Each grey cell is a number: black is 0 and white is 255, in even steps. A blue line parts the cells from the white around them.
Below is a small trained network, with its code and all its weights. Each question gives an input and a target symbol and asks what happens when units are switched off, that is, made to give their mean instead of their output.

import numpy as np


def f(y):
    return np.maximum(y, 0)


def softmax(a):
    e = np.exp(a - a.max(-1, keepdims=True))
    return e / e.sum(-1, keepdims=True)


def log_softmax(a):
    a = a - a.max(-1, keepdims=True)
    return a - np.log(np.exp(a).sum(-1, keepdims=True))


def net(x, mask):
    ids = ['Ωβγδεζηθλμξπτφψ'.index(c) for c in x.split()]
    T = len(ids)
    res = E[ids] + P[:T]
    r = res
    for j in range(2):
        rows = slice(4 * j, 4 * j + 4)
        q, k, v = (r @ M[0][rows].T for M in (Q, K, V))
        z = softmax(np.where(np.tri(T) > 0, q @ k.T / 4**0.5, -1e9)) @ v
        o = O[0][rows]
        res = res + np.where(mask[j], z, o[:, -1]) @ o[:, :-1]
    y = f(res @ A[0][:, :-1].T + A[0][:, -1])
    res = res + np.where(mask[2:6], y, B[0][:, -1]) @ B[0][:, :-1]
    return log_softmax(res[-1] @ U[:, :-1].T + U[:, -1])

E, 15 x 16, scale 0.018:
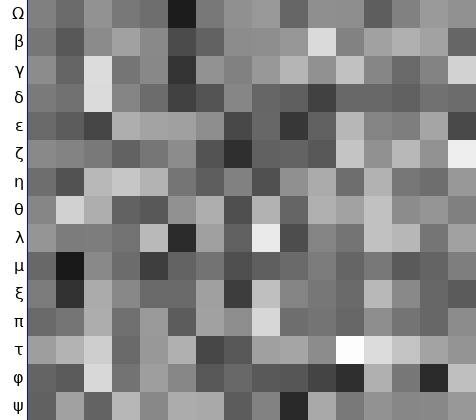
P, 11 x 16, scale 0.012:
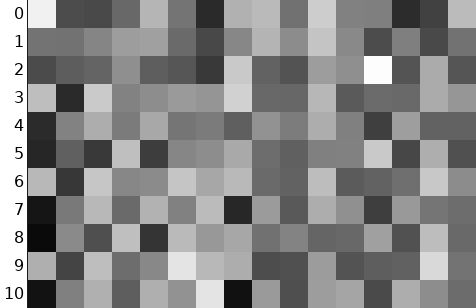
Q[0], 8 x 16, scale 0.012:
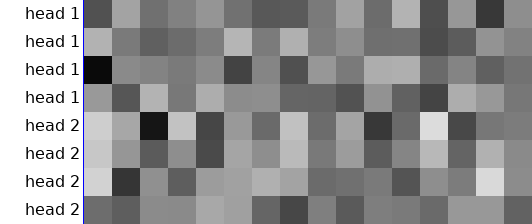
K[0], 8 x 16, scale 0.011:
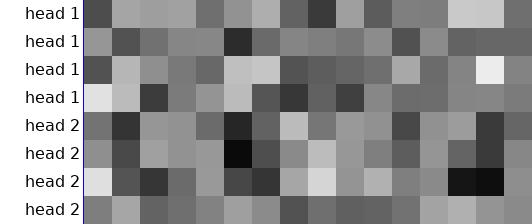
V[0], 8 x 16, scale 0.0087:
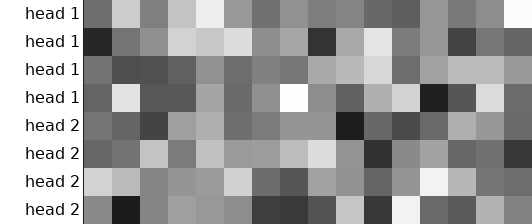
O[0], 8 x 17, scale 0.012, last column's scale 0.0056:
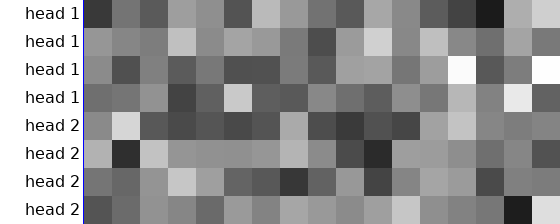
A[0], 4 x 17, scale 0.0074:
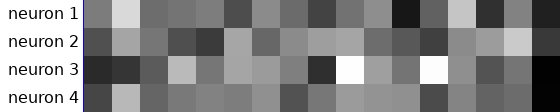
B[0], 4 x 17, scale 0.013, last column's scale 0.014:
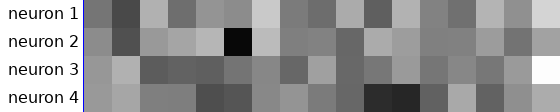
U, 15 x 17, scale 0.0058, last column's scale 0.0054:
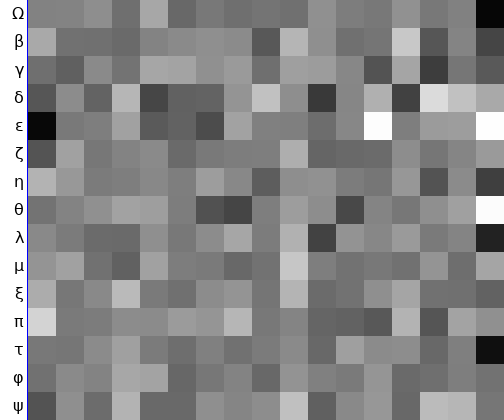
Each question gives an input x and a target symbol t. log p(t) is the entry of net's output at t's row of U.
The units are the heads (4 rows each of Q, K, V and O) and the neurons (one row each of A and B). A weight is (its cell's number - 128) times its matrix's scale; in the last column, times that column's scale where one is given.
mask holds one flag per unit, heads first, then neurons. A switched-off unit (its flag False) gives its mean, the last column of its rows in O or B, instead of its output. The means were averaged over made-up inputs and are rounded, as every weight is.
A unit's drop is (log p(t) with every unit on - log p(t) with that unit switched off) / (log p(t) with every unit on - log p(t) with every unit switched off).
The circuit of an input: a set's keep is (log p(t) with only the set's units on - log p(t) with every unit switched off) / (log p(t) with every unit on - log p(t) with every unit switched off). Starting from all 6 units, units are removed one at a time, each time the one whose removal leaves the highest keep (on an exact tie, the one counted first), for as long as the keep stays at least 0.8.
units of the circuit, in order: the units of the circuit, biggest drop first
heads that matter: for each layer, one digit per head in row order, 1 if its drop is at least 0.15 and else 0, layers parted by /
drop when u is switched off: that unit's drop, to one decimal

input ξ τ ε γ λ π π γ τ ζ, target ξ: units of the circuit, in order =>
(head 1; head 2)
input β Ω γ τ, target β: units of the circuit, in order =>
(head 1)
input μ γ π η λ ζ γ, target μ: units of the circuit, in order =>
(head 1; head 2)
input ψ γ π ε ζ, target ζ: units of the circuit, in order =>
(head 2; neuron 4; head 1)
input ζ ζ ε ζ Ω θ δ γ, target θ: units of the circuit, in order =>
(head 2; head 1)
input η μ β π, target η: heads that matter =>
10
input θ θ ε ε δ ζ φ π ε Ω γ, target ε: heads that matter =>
01
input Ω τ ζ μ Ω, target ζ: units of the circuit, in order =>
(head 2; neuron 4; head 1)
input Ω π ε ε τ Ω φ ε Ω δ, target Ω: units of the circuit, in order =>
(neuron 2; head 1; head 2)
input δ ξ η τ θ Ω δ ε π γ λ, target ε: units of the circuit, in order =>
(head 2; neuron 3)
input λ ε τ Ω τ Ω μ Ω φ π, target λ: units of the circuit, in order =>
(head 2; neuron 1; head 1)
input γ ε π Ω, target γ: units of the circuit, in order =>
(head 2; head 1)
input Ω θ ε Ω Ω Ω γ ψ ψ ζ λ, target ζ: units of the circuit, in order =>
(head 2; neuron 4)
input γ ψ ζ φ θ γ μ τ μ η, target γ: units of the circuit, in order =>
(head 2)
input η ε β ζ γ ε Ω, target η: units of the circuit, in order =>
(head 1; neuron 3)
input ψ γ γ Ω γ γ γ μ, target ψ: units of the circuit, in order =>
(neuron 1; head 2)
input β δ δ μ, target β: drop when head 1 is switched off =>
1.0
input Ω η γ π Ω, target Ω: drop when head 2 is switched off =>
0.5
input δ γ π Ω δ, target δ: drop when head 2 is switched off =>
0.2
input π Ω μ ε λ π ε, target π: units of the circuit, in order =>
(head 2)
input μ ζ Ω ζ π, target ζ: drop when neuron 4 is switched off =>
0.5
